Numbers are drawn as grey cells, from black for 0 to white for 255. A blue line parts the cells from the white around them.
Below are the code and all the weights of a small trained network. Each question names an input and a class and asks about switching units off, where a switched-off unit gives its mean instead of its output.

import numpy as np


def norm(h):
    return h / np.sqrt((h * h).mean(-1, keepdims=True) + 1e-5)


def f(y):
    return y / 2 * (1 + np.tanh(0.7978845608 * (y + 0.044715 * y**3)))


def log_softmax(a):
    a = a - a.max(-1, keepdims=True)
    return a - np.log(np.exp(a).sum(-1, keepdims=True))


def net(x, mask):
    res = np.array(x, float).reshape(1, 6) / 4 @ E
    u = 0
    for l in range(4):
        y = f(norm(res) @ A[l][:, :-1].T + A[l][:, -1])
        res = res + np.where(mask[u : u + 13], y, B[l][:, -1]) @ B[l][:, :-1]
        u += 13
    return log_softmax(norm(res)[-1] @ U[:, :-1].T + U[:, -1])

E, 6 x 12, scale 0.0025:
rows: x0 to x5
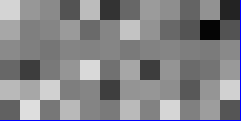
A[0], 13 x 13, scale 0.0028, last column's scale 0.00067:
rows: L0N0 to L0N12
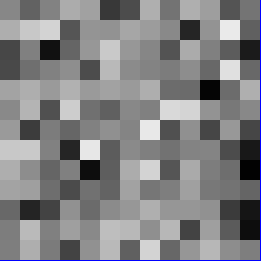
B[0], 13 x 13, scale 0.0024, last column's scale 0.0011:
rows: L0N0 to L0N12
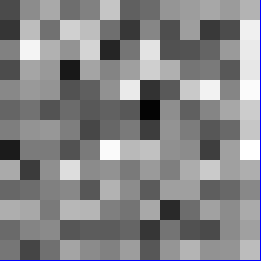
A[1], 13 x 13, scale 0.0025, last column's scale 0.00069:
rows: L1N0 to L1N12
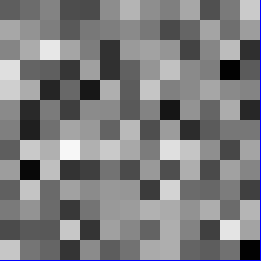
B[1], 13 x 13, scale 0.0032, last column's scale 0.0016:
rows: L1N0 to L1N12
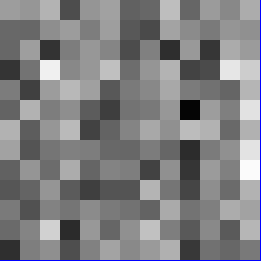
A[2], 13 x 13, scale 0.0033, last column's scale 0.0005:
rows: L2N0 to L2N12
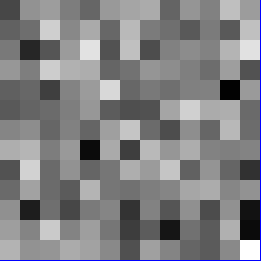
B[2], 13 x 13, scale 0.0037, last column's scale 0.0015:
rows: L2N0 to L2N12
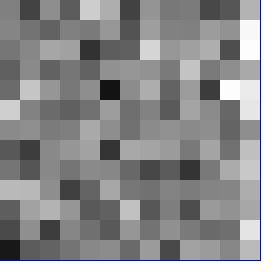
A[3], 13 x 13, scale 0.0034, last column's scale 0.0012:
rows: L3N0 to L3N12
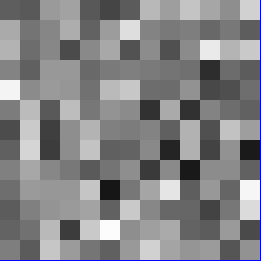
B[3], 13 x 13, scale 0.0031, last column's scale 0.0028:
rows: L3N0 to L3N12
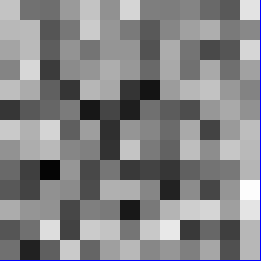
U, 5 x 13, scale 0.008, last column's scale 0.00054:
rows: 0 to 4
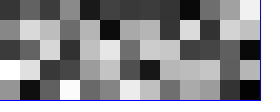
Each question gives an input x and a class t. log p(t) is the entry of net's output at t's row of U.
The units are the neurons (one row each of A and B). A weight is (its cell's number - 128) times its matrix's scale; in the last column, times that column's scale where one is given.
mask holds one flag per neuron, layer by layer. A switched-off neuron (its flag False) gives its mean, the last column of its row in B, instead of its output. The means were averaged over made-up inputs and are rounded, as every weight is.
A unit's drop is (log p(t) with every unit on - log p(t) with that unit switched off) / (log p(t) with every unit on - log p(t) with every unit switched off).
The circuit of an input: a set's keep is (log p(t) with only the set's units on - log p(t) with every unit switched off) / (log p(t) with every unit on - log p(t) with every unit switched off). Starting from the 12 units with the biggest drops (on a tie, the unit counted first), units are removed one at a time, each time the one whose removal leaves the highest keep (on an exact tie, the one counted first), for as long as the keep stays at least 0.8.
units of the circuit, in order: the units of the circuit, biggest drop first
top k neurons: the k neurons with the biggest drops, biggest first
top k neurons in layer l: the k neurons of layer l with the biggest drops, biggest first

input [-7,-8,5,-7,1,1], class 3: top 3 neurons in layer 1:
(L1N3, L1N12, L1N6)
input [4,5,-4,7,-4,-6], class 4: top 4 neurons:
(L1N6, L2N2, L2N8, L0N11)
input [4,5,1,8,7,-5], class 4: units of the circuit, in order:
(L2N2, L1N6, L2N4, L3N12)
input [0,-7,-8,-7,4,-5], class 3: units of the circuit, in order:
(L3N2, L2N4)
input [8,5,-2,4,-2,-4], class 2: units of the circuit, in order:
(L1N3)
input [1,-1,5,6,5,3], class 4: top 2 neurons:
(L2N2, L0N2)
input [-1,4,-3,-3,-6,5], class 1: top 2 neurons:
(L2N4, L1N5)
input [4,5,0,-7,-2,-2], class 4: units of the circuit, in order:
(L2N7, L0N8)
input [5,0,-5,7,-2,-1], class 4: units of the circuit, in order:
(L2N2, L3N12)
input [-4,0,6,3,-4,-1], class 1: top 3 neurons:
(L1N3, L0N10, L0N7)
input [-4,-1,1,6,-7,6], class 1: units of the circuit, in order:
(L2N4, L3N6)
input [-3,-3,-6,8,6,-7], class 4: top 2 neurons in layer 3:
(L3N0, L3N5)
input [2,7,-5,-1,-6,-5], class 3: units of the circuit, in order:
(L0N4, L3N4, L3N9)
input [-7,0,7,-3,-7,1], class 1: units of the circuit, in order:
(L2N4, L3N6)
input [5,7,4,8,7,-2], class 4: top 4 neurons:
(L1N6, L2N2, L0N2, L2N4)
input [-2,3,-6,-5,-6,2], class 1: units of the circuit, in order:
(L2N4)
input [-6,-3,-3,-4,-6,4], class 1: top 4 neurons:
(L2N4, L1N3, L0N7, L1N5)
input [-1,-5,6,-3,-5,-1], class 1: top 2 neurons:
(L2N4, L0N4)
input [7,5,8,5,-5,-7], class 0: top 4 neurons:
(L1N5, L2N10, L0N3, L2N0)
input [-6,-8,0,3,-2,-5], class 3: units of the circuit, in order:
(L2N5, L3N2, L3N9)
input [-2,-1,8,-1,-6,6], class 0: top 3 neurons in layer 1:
(L1N9, L1N7, L1N2)
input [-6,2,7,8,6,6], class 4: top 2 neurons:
(L2N2, L1N5)
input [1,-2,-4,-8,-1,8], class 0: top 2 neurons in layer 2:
(L2N8, L2N2)
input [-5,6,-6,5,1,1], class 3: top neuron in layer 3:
(L3N4)
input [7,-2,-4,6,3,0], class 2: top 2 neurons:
(L1N3, L0N7)
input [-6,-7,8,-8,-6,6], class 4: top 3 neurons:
(L2N7, L1N4, L3N10)
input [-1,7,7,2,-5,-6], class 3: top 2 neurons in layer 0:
(L0N4, L0N5)
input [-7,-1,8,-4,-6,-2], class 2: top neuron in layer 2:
(L2N0)
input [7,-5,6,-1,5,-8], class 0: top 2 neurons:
(L1N8, L0N3)
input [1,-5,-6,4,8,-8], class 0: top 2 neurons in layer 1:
(L1N8, L1N5)
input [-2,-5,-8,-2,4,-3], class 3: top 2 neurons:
(L0N2, L2N4)
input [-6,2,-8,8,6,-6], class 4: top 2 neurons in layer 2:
(L2N2, L2N4)
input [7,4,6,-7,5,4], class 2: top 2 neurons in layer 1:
(L1N3, L1N6)
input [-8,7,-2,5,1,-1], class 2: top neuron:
(L1N11)
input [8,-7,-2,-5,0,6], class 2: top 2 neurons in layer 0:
(L0N7, L0N4)
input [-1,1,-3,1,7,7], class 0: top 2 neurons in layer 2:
(L2N4, L2N8)
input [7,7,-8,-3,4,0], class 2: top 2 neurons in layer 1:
(L1N3, L1N12)
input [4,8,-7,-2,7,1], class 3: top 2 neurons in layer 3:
(L3N4, L3N10)
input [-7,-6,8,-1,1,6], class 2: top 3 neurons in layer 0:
(L0N3, L0N4, L0N6)
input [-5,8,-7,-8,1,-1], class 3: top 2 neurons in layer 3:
(L3N4, L3N1)
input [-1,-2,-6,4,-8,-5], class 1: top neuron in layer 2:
(L2N4)
